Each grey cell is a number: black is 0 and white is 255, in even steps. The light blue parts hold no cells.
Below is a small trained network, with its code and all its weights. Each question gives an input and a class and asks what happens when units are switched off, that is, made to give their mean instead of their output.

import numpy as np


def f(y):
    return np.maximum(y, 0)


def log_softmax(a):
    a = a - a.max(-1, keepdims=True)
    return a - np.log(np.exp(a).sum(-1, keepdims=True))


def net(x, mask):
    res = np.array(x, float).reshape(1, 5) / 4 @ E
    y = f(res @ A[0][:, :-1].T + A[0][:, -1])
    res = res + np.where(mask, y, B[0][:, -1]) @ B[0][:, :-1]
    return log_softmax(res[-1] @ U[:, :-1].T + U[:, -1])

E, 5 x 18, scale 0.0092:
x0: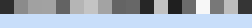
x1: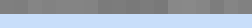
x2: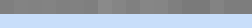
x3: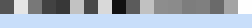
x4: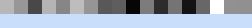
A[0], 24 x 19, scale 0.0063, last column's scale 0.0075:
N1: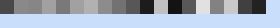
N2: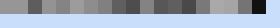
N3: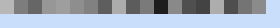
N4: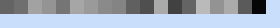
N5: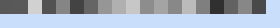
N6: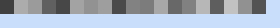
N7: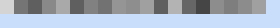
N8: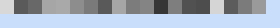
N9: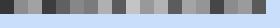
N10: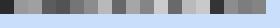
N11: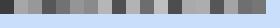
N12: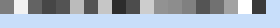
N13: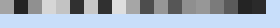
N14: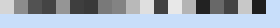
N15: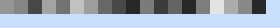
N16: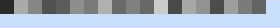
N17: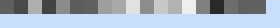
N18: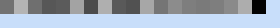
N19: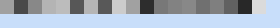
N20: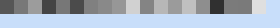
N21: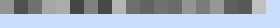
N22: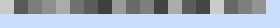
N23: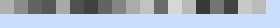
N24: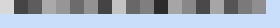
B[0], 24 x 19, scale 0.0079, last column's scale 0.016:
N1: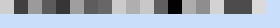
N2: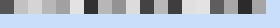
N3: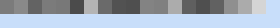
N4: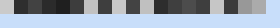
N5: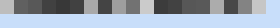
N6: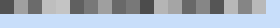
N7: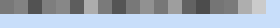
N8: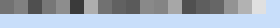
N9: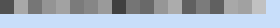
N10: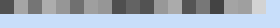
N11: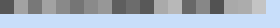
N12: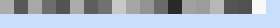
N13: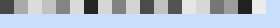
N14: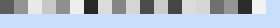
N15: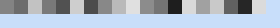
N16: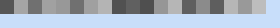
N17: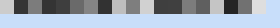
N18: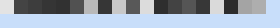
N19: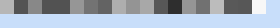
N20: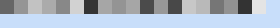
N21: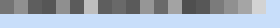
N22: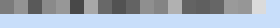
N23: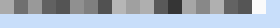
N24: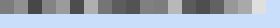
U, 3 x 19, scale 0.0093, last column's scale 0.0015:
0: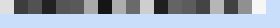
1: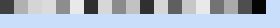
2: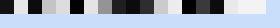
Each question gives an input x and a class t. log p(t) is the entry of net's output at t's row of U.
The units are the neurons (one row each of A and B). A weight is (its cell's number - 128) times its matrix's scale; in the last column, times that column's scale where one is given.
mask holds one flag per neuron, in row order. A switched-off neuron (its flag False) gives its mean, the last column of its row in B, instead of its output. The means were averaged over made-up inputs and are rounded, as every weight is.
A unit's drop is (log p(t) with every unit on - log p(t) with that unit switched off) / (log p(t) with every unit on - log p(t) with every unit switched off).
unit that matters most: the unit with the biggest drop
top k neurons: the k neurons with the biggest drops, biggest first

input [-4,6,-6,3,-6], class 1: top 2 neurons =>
[N14 N20]
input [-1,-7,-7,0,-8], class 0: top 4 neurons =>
[N17 N5 N13 N2]
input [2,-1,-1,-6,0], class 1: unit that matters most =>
N13
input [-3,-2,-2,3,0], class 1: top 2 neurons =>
[N17 N5]
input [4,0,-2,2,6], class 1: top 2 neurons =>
[N2 N17]
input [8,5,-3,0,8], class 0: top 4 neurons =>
[N4 N14 N13 N1]
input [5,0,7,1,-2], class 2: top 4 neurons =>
[N14 N13 N15 N12]
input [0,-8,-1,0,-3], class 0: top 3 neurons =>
[N14 N13 N2]
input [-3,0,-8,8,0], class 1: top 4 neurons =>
[N14 N17 N5 N4]
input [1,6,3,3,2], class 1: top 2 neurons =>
[N17 N5]
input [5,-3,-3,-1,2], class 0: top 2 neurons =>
[N14 N4]
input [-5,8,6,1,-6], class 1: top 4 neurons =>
[N14 N20 N18 N4]
